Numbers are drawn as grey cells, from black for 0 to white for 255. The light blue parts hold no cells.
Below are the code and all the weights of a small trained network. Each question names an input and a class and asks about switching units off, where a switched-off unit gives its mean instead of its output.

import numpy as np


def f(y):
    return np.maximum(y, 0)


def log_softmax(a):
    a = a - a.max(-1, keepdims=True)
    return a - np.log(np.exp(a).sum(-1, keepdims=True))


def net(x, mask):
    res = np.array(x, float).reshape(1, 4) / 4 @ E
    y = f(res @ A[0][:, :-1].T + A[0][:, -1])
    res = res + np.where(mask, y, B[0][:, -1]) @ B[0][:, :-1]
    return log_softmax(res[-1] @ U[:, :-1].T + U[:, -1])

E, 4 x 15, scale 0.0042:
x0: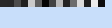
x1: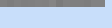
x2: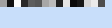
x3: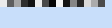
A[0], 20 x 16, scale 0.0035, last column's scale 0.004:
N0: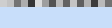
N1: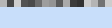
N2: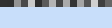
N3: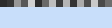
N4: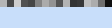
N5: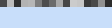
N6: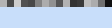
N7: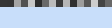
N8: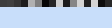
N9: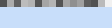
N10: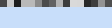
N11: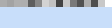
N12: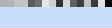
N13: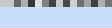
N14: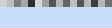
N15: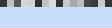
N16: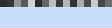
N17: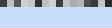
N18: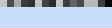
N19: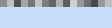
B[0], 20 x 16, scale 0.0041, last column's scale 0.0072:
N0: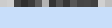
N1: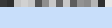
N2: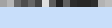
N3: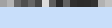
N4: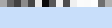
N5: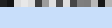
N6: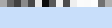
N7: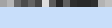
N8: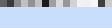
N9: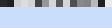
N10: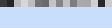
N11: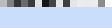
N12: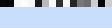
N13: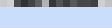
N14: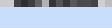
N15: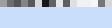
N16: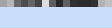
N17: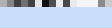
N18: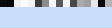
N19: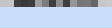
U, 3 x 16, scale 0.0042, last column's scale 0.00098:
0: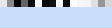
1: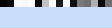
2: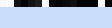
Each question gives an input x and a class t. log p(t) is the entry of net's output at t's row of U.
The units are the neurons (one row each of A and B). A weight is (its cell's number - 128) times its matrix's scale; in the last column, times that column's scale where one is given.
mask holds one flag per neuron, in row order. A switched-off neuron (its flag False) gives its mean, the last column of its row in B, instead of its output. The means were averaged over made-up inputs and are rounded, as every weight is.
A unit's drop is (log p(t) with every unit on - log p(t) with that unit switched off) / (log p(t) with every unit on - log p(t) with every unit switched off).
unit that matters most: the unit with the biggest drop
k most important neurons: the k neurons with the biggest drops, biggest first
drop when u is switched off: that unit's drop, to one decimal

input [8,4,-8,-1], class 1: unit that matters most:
N5
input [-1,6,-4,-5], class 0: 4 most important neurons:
[N17; N15; N12; N1]
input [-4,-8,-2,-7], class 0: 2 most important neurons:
[N17; N15]
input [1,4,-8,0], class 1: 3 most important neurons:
[N5; N11; N10]
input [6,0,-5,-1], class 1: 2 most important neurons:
[N5; N11]
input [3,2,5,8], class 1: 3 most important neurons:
[N18; N11; N1]
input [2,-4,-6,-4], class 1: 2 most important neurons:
[N5; N11]
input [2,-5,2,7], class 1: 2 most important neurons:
[N18; N11]
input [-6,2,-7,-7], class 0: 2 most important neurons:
[N17; N15]
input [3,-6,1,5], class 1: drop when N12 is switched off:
-0.1
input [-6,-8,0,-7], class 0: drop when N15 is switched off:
0.7
